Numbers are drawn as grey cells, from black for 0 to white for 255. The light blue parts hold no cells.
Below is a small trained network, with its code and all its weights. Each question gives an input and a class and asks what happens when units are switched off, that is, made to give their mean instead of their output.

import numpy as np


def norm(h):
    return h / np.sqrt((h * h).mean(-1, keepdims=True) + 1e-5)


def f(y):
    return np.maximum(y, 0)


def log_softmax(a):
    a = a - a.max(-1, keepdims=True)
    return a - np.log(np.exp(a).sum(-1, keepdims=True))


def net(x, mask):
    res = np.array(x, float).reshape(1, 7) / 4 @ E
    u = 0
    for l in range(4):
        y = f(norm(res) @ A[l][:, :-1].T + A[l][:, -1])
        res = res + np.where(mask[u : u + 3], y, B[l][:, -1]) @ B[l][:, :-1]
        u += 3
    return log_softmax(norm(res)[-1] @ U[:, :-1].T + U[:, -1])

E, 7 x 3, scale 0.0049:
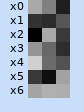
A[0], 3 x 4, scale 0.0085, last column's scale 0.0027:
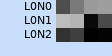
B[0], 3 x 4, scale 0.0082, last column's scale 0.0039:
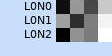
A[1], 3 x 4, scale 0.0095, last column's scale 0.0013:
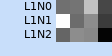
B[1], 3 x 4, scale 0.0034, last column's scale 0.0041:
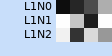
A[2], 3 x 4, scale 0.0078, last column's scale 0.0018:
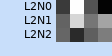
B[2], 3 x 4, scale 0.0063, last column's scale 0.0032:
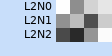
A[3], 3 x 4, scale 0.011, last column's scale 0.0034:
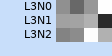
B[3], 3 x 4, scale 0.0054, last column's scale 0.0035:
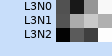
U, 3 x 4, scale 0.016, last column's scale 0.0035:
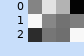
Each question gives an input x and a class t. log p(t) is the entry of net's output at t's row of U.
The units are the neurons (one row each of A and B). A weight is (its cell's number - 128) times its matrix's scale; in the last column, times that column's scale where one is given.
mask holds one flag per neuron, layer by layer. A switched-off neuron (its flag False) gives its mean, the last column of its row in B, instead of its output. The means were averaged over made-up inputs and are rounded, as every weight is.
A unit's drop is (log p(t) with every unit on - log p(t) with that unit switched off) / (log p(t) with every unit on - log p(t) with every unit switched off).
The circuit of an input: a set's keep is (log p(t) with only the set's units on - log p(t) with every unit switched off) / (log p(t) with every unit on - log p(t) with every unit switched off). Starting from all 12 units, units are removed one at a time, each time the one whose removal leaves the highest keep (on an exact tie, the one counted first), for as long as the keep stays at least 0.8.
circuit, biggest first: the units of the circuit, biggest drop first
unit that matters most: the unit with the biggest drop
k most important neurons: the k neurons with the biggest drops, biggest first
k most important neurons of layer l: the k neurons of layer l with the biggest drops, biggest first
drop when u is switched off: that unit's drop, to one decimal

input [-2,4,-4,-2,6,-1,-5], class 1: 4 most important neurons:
(L0N2 L0N0 L1N1 L3N2)
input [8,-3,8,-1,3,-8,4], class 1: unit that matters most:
L0N1
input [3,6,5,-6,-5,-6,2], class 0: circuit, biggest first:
(L2N0 L2N1 L3N2)
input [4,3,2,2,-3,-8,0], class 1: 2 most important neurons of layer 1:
(L1N0 L1N2)
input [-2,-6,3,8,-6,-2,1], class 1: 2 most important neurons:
(L0N2 L2N1)
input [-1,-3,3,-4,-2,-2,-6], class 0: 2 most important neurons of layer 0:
(L0N1 L0N2)
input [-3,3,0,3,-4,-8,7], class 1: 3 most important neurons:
(L0N2 L0N0 L2N1)
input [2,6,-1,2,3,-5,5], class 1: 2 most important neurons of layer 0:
(L0N2 L0N0)
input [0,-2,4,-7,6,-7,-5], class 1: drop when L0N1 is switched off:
0.1
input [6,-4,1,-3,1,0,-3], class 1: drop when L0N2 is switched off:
0.2
